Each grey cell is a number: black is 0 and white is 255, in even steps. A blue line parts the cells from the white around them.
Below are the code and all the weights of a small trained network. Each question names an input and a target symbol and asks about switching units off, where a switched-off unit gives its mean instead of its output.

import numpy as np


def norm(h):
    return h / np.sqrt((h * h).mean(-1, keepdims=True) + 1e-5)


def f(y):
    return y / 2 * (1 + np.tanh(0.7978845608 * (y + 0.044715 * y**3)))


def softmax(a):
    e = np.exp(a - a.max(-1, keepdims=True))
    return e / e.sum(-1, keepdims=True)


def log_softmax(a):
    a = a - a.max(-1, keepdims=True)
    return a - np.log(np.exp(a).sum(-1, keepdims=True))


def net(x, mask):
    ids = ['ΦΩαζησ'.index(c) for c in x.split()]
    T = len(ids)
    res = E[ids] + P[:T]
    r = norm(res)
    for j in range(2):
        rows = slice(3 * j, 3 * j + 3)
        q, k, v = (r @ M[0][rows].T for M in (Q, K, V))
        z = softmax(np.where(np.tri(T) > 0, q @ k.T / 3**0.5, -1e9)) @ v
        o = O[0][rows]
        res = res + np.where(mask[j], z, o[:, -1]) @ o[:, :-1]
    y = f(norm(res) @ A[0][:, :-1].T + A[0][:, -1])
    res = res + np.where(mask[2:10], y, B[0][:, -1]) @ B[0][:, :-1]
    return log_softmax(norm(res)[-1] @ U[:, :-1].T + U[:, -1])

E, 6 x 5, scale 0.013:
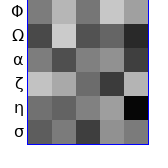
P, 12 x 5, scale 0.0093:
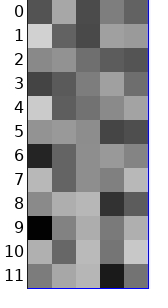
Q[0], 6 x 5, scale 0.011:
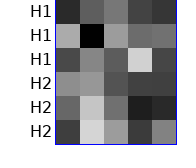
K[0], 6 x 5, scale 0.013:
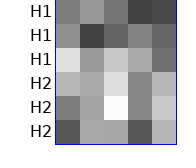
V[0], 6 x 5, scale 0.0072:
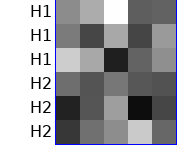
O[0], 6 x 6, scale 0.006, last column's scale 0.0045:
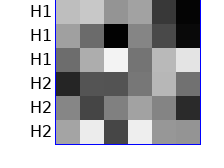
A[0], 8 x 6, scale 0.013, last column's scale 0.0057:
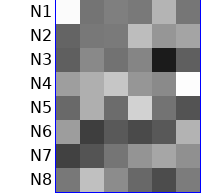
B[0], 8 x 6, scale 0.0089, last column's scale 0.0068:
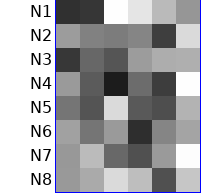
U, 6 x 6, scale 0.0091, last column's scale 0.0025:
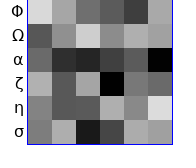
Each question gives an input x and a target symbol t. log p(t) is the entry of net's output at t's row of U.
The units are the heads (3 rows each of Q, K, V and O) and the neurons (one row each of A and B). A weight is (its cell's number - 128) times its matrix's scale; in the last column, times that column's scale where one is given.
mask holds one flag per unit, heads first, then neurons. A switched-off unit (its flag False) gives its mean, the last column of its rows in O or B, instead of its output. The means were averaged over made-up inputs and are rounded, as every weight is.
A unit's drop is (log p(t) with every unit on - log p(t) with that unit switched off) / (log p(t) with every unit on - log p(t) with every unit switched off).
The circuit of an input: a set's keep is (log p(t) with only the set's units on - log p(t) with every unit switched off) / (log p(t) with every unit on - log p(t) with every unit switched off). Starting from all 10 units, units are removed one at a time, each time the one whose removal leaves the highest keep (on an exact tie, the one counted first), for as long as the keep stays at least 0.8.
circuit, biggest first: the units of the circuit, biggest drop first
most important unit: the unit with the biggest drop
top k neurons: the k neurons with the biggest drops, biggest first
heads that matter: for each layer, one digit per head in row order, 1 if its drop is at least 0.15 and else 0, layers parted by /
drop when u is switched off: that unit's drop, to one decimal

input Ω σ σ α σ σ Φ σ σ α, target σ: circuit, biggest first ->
[N7, N8, N5]
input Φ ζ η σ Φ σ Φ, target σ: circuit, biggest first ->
[N8, N1]
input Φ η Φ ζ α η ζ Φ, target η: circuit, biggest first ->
[N1, N4]
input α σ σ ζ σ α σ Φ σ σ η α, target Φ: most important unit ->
H2
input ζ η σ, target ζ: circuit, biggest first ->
[H2, N6]
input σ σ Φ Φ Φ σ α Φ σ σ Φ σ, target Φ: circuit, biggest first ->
[H2, N8, N4]
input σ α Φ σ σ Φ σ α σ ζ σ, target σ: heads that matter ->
00
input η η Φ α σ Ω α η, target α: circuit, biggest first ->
[N3, H1]
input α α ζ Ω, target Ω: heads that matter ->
10
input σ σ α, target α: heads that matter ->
10
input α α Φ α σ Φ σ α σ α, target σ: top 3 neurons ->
[N7, N8, N1]
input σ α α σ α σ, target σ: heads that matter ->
01
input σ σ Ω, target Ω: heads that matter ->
01
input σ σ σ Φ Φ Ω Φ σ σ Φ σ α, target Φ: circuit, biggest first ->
[H2]
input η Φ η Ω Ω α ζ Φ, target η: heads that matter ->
00
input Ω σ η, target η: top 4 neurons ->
[N3, N7, N4, N8]
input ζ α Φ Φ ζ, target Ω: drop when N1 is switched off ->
1.2
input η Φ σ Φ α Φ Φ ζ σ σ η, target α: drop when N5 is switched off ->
0.0
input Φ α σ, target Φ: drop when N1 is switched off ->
0.2
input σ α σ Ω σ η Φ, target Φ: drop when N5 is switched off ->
0.3
